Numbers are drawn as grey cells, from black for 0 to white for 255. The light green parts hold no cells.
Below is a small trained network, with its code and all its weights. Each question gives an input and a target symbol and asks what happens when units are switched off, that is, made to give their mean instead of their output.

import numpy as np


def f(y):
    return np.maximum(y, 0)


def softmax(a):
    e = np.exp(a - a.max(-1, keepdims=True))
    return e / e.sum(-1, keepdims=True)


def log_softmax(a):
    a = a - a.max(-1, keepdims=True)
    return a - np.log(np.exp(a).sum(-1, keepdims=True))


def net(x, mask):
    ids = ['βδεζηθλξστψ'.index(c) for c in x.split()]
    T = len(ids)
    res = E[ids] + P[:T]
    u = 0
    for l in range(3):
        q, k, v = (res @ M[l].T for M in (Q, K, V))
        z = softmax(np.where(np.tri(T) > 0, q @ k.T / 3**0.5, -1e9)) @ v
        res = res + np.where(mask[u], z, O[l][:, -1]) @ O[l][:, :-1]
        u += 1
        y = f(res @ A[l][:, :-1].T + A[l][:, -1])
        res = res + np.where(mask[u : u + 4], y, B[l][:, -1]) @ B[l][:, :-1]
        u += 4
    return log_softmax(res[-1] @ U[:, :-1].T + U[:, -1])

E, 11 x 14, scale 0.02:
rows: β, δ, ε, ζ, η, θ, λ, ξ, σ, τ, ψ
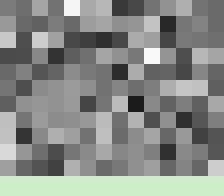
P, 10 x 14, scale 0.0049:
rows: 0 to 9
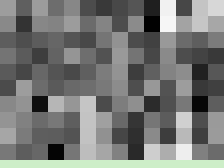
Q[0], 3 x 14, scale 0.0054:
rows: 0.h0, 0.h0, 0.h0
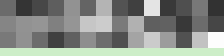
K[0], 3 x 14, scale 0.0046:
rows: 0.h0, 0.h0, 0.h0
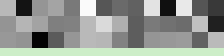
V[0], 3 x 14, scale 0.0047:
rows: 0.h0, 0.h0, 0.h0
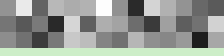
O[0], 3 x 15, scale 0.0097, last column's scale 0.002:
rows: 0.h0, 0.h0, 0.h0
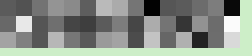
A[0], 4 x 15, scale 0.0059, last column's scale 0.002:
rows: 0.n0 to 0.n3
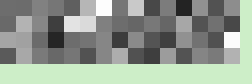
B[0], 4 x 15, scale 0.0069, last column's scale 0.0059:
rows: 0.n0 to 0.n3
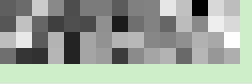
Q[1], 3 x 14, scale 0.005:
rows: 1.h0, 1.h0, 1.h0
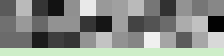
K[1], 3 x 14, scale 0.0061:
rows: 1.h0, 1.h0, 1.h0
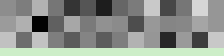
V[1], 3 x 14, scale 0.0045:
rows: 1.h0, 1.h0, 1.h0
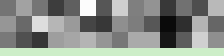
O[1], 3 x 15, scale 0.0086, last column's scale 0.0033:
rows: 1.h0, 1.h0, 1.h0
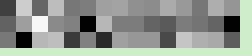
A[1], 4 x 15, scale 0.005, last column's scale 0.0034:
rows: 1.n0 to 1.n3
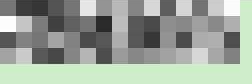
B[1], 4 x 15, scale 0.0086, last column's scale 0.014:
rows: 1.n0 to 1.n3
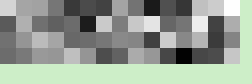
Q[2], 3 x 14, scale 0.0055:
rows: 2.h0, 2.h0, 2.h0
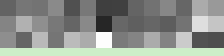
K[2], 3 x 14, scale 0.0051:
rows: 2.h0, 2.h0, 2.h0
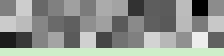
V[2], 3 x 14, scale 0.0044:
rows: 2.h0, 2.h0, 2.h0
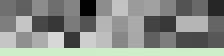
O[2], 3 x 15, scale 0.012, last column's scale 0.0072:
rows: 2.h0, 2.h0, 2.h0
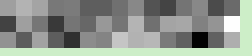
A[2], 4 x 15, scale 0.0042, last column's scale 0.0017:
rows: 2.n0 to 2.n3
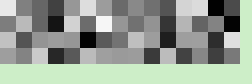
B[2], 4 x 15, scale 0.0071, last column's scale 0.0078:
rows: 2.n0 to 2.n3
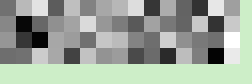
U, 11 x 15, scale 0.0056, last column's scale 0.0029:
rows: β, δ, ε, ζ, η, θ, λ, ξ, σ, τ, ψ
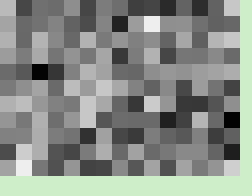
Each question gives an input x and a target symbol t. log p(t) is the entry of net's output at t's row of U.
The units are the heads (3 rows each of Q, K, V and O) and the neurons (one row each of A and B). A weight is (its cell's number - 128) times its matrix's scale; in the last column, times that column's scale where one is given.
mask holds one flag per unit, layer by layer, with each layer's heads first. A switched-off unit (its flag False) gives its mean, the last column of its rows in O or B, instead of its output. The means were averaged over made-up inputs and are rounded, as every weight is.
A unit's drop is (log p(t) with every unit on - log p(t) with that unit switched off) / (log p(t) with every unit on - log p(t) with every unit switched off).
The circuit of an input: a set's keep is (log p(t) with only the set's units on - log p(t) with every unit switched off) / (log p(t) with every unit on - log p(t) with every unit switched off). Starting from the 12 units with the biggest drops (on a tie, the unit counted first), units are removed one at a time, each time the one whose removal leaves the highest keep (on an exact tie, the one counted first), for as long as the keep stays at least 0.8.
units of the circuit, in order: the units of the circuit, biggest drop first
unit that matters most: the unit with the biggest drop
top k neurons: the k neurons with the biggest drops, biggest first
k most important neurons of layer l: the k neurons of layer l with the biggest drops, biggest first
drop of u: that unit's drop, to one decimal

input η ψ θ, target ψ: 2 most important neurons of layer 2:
[2.n1 2.n3]
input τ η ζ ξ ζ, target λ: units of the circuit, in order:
[0.n0 2.h0 1.h0]
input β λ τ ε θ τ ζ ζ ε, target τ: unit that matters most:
2.h0
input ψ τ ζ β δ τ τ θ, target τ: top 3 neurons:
[1.n1 1.n0 0.n2]
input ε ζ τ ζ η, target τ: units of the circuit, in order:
[0.n2 2.h0]
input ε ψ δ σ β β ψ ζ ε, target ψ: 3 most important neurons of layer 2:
[2.n1 2.n0 2.n3]
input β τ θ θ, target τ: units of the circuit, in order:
[2.h0 0.h0]
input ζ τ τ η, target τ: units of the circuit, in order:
[2.h0 1.n1 0.n2]
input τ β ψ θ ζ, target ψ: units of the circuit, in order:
[1.n0 0.h0 2.h0 2.n1]
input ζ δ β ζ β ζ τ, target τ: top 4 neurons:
[1.n1 0.n2 1.n0 2.n3]
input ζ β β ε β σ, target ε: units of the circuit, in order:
[0.h0 1.n1]
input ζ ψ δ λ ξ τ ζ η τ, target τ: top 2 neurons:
[1.n0 1.n1]
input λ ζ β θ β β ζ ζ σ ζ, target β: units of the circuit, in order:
[0.h0 1.n0 2.h0]
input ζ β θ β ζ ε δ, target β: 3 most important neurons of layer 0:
[0.n3 0.n1 0.n0]
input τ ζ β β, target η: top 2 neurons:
[0.n1 1.n1]
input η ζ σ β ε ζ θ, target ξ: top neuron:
[1.n3]
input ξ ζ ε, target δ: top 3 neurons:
[1.n1 2.n2 1.n0]
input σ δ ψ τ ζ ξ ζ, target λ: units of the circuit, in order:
[0.n0 1.h0 2.h0]
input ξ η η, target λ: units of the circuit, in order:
[2.h0 0.n0]
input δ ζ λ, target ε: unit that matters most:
0.n3
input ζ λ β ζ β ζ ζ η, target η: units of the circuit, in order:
[2.h0 0.n1]
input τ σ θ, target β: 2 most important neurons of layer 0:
[0.n2 0.n1]
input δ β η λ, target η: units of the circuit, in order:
[2.h0 0.n1 0.n3]
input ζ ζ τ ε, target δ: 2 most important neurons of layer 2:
[2.n2 2.n0]
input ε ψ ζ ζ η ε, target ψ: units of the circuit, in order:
[2.h0 1.h0 2.n1]
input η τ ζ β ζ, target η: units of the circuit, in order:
[1.n1 2.h0 0.n1]
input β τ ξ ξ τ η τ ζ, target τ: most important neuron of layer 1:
[1.n0]
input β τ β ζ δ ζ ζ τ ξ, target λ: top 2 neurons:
[0.n0 1.n1]
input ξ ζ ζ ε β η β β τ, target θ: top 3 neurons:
[1.n0 2.n0 2.n2]
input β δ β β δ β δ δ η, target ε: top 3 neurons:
[1.n0 0.n0 1.n1]
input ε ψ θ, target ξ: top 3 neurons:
[1.n3 1.n0 0.n2]
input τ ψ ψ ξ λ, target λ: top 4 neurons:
[0.n0 1.n3 1.n1 0.n3]
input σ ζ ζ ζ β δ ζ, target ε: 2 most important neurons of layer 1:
[1.n0 1.n1]
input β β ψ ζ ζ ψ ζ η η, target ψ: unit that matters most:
1.n0
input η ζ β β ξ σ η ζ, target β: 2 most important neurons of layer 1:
[1.n0 1.n1]
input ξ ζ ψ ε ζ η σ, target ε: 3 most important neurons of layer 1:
[1.n3 1.n1 1.n0]
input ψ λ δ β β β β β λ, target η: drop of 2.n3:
0.0
